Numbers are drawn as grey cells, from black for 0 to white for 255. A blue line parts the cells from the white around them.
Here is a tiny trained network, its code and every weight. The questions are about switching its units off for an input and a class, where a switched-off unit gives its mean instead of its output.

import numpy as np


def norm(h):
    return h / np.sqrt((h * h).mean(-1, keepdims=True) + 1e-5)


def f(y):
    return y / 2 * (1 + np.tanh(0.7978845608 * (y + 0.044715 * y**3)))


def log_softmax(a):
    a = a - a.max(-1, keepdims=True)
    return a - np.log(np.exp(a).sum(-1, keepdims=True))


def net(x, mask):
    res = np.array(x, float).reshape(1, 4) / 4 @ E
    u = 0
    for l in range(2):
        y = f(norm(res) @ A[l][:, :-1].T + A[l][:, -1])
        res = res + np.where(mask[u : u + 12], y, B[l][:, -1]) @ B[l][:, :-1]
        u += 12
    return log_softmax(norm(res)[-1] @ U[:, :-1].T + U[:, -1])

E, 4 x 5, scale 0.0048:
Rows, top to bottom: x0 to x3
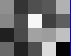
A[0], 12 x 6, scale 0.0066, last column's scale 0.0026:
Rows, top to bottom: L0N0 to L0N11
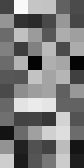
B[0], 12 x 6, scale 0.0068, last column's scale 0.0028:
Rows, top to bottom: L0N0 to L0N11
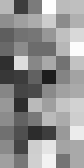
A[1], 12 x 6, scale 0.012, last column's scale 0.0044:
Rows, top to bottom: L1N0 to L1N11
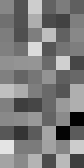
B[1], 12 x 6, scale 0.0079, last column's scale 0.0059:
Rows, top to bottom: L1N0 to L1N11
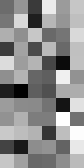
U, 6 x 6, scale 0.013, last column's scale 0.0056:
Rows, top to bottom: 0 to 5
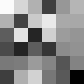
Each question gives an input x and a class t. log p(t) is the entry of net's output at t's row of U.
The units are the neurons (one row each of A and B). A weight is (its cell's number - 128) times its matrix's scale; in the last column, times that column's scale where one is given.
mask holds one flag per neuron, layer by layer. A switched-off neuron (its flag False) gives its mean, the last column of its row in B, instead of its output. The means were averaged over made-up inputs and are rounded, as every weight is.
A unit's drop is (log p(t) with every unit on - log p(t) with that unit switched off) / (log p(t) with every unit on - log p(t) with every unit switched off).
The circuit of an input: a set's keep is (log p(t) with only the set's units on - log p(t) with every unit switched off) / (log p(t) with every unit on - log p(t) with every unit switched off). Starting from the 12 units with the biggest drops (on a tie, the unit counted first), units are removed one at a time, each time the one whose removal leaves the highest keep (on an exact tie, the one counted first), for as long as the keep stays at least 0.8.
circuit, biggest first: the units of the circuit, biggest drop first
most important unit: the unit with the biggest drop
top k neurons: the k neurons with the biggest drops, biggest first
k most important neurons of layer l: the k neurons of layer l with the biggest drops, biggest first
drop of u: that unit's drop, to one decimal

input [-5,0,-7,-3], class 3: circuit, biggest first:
(L1N6)
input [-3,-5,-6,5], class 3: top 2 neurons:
(L1N6 L1N1)
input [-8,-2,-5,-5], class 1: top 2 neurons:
(L0N0 L1N10)
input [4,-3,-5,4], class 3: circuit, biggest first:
(L1N10 L1N0)
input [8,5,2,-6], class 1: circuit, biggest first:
(L0N10 L1N0)
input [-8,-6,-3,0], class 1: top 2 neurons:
(L0N0 L0N7)
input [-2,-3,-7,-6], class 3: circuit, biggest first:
(L1N6 L1N10)
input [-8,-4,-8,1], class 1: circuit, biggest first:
(L0N0 L0N7)
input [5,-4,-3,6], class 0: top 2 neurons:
(L1N9 L0N0)
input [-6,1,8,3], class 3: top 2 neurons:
(L0N9 L0N5)
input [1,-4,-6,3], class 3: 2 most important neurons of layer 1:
(L1N6 L1N1)
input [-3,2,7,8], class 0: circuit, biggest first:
(L1N9 L1N10)
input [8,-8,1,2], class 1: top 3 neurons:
(L0N11 L0N10 L1N1)
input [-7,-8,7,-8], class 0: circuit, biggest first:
(L1N4)
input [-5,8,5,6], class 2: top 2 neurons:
(L1N1 L1N0)
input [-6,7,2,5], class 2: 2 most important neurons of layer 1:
(L1N1 L1N0)
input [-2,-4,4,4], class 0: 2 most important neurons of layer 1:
(L1N10 L1N6)
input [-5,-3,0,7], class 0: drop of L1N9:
0.1
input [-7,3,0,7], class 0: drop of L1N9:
0.7
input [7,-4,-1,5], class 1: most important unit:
L0N1
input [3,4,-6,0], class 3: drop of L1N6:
0.7
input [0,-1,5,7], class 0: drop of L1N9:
0.3
